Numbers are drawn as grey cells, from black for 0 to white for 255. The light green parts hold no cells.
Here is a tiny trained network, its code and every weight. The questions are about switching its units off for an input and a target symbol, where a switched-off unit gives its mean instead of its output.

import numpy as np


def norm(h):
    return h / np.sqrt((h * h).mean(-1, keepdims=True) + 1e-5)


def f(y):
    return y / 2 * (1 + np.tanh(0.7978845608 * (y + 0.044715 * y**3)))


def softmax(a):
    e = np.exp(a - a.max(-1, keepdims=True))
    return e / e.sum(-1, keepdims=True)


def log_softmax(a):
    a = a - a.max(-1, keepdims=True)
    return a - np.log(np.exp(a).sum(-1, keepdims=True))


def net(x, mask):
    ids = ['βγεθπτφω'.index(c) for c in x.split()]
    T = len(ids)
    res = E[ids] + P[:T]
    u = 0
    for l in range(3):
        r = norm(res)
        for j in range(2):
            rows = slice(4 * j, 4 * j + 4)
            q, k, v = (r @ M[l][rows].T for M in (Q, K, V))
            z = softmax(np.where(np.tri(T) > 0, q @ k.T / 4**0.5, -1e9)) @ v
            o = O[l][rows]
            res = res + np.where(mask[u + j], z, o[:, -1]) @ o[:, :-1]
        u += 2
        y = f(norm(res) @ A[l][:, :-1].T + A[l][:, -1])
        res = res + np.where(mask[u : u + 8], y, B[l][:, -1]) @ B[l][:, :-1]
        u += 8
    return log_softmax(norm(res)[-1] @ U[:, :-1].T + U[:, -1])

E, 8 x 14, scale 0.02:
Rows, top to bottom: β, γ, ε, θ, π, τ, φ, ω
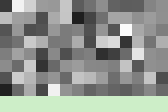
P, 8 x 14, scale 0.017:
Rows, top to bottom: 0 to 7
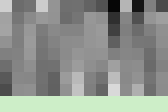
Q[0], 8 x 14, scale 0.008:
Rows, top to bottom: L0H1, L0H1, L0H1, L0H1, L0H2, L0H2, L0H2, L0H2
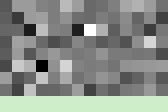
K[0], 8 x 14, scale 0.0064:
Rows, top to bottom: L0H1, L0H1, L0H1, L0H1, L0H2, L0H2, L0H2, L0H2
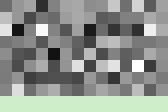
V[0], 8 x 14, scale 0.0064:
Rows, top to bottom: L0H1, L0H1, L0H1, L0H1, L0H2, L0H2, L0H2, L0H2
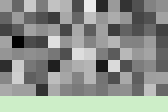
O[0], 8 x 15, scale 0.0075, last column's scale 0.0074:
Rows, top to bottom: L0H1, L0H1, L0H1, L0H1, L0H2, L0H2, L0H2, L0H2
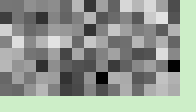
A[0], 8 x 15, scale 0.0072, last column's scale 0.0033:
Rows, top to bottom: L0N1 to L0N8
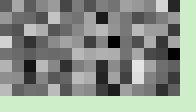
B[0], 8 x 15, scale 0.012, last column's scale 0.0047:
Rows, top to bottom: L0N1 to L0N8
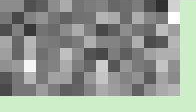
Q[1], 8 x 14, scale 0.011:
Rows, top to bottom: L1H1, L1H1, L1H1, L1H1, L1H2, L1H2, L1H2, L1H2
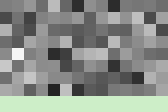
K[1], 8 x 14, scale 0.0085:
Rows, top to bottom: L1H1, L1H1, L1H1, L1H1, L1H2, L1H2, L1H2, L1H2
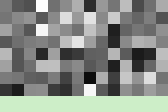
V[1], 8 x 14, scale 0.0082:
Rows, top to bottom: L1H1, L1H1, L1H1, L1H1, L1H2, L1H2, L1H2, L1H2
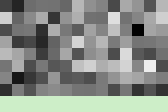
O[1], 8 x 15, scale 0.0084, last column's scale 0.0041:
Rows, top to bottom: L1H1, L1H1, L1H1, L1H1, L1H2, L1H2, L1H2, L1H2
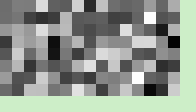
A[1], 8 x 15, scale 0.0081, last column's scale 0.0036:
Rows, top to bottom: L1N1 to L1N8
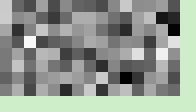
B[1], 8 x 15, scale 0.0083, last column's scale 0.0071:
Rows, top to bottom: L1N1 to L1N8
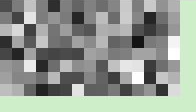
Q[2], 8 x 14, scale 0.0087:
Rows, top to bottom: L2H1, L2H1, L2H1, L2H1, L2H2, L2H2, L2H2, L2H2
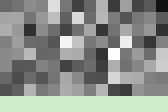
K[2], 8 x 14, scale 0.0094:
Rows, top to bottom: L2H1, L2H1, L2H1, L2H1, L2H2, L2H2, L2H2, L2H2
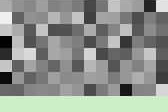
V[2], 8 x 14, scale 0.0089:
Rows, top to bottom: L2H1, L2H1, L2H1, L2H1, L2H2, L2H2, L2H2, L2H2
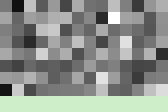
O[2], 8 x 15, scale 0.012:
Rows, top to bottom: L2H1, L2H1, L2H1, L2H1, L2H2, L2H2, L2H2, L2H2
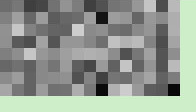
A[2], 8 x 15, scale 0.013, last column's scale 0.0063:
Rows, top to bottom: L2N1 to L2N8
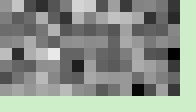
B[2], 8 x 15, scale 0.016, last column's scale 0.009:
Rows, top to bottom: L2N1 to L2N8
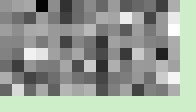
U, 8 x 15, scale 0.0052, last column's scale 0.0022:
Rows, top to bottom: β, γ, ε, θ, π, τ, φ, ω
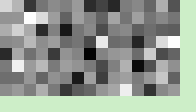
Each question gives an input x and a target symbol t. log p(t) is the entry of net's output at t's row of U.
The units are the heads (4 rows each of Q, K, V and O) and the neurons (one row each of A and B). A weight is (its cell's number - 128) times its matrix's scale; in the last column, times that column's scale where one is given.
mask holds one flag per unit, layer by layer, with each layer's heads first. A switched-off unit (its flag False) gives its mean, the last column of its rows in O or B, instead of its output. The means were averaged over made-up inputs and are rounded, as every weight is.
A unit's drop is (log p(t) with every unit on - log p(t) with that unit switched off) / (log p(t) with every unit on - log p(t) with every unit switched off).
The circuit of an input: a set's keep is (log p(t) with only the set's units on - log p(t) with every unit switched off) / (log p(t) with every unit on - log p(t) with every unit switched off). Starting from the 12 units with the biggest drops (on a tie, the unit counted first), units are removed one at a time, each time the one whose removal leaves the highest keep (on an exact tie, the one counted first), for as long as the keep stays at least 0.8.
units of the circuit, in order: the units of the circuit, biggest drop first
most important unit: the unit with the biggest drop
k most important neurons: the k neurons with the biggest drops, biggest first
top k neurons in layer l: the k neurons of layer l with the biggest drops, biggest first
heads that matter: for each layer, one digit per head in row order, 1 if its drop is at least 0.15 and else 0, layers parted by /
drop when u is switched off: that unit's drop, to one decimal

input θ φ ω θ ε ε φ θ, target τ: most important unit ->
L0H1
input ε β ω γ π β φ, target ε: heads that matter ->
01 / 00 / 00
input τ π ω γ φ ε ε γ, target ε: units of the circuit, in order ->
[L1H2, L2N1]
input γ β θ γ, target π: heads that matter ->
10 / 00 / 10
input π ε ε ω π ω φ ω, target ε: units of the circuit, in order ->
[L1H2, L2N1]
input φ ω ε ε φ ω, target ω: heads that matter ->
01 / 01 / 00
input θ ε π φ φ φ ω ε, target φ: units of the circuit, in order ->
[L2H1, L1H2]
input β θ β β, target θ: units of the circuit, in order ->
[L0H2, L2H1]
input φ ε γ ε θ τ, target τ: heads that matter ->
11 / 00 / 10
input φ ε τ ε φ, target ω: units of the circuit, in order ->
[L1H2, L0N1, L2N2]
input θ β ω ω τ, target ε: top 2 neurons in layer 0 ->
[L0N4, L0N3]
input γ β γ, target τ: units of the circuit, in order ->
[L1H2, L2N8]
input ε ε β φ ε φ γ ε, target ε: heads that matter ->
10 / 01 / 00
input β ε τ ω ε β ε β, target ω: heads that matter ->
00 / 01 / 00
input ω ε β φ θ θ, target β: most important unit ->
L0H2
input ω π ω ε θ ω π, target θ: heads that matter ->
01 / 00 / 10
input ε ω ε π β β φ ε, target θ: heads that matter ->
11 / 01 / 00
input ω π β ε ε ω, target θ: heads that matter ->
11 / 01 / 10
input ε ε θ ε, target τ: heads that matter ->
10 / 01 / 10
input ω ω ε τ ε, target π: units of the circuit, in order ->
[L1H1]
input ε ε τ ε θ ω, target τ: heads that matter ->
11 / 01 / 10
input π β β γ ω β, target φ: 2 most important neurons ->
[L0N2, L1N5]
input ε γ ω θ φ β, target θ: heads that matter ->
01 / 10 / 10
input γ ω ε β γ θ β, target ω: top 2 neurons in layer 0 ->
[L0N3, L0N4]
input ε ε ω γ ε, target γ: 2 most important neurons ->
[L2N5, L0N2]
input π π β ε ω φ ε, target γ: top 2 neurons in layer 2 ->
[L2N5, L2N3]
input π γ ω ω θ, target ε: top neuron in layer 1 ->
[L1N3]
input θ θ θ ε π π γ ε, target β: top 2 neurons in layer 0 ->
[L0N5, L0N1]
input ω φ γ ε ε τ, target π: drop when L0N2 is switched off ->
0.2
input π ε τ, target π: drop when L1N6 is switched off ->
0.0
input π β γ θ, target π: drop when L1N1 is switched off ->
0.1
